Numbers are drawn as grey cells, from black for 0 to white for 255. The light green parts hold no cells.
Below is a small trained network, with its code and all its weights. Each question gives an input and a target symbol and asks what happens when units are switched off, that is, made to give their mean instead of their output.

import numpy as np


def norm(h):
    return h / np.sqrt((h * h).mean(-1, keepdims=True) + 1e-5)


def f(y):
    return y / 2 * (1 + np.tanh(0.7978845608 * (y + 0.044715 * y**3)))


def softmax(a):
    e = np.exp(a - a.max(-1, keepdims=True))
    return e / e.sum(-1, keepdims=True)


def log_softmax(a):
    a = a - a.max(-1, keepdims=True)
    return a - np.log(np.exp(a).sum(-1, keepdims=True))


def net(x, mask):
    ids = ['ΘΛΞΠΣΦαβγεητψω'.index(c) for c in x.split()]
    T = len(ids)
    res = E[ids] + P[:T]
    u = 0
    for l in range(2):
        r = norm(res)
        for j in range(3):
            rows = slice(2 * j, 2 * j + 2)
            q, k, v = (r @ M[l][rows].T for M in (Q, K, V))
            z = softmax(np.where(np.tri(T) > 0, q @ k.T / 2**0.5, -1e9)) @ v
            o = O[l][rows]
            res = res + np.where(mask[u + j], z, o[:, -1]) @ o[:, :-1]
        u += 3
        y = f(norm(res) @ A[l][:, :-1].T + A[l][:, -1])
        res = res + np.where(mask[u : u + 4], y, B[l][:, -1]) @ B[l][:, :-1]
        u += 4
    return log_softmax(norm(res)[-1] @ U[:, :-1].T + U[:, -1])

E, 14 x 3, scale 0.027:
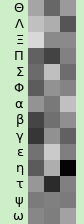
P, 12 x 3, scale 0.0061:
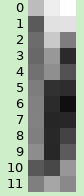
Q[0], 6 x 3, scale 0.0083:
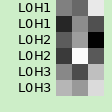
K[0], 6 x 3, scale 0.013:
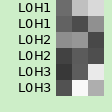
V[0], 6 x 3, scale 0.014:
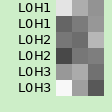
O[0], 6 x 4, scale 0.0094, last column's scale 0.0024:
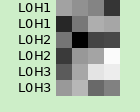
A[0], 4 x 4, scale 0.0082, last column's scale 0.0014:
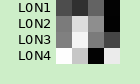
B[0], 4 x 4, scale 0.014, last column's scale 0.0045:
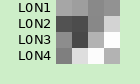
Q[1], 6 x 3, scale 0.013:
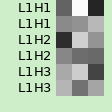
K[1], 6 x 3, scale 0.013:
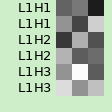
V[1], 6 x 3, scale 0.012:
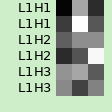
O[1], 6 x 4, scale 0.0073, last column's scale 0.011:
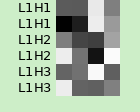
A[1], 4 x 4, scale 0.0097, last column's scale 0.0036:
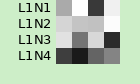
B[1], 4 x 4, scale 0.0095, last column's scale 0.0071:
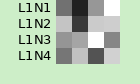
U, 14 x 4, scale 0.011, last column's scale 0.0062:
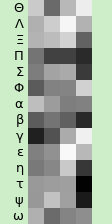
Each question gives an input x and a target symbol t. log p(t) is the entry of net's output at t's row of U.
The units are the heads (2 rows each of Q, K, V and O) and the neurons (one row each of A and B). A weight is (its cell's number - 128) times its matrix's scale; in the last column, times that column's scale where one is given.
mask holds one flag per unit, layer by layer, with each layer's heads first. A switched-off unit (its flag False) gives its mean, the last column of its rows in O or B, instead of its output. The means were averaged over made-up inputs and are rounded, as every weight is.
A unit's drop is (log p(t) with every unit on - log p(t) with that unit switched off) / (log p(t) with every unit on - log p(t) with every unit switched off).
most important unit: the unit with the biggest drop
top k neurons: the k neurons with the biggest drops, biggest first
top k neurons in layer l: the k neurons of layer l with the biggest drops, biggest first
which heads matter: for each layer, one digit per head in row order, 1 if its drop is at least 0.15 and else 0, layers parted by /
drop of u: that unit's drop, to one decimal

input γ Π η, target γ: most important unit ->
L0H1
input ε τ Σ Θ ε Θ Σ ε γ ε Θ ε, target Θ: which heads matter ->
000 / 100
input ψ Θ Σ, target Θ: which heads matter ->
100 / 100
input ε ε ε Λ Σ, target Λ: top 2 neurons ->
(L0N4, L0N3)
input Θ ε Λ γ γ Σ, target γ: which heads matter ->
000 / 000
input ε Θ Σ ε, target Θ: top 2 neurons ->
(L0N3, L1N1)
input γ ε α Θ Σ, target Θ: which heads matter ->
000 / 000
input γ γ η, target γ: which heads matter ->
000 / 000
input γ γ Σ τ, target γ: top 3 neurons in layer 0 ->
(L0N4, L0N3, L0N2)
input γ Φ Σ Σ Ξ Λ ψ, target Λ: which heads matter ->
000 / 000
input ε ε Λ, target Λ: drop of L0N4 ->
0.4
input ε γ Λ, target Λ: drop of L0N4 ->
0.2
